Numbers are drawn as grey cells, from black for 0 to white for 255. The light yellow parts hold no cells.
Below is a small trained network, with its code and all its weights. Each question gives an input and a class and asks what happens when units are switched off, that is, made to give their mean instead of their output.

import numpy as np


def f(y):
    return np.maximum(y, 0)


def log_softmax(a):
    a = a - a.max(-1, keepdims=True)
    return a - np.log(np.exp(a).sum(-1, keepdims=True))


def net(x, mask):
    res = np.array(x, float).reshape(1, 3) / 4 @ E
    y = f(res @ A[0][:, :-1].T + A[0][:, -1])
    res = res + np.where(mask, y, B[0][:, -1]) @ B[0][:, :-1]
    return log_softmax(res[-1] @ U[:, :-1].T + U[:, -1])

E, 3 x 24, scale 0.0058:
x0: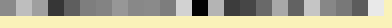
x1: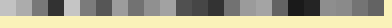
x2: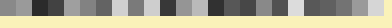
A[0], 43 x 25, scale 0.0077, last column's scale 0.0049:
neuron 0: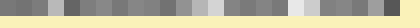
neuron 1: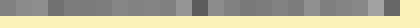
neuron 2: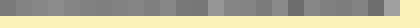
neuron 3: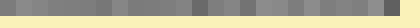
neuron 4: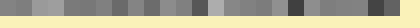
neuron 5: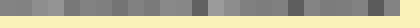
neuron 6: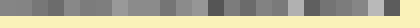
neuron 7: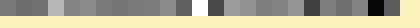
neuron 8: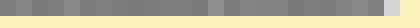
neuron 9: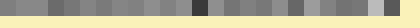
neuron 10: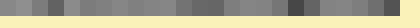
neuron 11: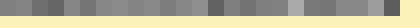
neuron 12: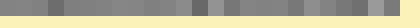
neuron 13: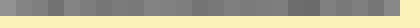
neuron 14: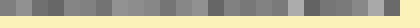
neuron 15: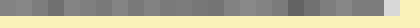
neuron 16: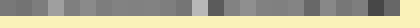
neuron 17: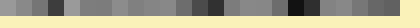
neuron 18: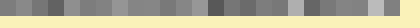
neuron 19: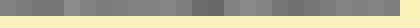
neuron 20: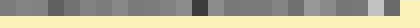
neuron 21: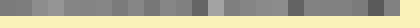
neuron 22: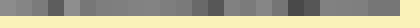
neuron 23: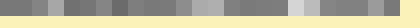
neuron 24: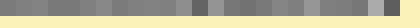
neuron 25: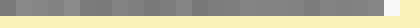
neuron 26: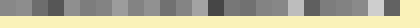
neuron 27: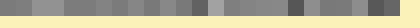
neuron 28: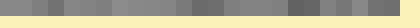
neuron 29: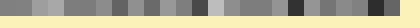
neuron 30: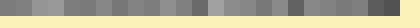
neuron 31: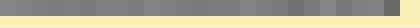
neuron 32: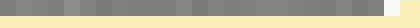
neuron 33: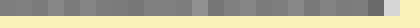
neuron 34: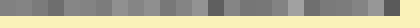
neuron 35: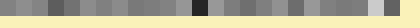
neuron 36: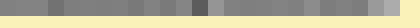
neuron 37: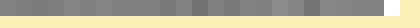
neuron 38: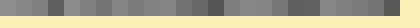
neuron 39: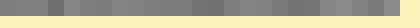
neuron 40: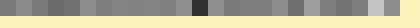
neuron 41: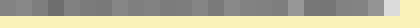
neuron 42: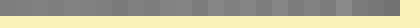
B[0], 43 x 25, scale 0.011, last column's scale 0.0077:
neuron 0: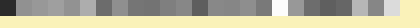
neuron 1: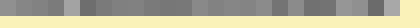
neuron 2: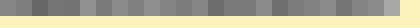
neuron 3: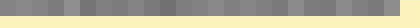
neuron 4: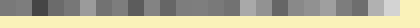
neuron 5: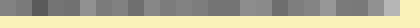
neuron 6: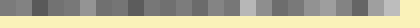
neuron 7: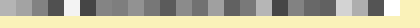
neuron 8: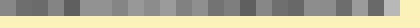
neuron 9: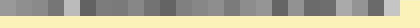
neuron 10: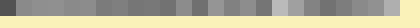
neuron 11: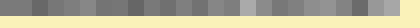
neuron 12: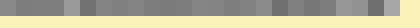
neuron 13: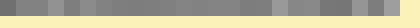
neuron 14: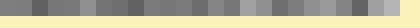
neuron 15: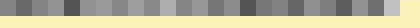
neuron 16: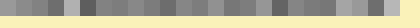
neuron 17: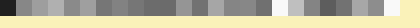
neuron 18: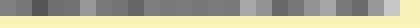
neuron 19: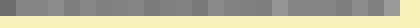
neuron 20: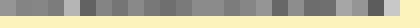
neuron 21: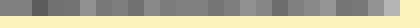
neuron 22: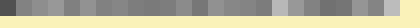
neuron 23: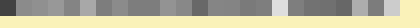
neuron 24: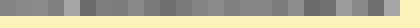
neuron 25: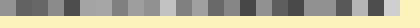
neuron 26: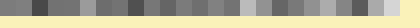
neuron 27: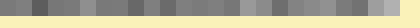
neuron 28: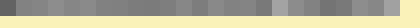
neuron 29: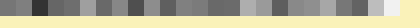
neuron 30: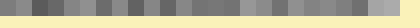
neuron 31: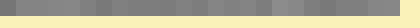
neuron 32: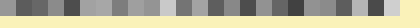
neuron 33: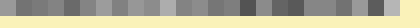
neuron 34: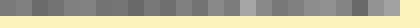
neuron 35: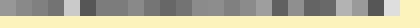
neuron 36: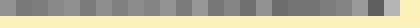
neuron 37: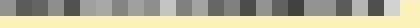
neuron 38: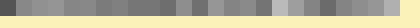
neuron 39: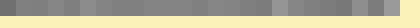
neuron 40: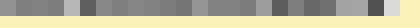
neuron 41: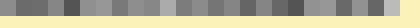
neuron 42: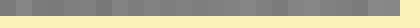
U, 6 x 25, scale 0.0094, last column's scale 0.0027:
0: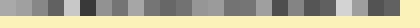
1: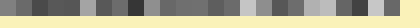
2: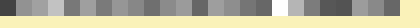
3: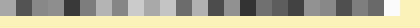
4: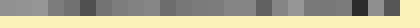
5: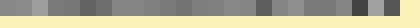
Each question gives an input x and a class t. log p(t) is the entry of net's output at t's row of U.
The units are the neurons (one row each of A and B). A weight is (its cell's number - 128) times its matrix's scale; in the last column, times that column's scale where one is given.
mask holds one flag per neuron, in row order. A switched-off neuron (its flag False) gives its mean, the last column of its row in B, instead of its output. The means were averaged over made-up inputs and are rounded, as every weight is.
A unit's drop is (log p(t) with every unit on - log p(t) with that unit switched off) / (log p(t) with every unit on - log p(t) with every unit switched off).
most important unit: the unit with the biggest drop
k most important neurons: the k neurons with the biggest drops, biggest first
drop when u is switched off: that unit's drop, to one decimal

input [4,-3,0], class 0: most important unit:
neuron 17
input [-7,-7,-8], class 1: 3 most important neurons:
(neuron 29; neuron 4; neuron 35)
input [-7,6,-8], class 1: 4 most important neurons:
(neuron 29; neuron 4; neuron 35; neuron 40)
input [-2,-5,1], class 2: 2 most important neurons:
(neuron 0; neuron 23)
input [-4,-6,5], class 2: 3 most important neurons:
(neuron 0; neuron 23; neuron 29)
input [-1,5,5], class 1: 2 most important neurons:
(neuron 26; neuron 0)
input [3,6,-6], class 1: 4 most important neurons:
(neuron 29; neuron 4; neuron 0; neuron 23)
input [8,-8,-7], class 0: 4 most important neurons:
(neuron 35; neuron 40; neuron 17; neuron 9)
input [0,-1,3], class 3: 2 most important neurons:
(neuron 29; neuron 4)
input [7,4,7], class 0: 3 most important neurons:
(neuron 35; neuron 40; neuron 20)
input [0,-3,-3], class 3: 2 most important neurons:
(neuron 17; neuron 26)
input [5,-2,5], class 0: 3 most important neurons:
(neuron 29; neuron 35; neuron 40)
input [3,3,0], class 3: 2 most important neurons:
(neuron 7; neuron 0)
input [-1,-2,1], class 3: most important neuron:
(neuron 17)
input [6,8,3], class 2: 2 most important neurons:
(neuron 17; neuron 7)
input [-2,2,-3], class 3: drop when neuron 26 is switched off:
0.2
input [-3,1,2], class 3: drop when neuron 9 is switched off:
0.1
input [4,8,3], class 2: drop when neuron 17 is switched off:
0.1
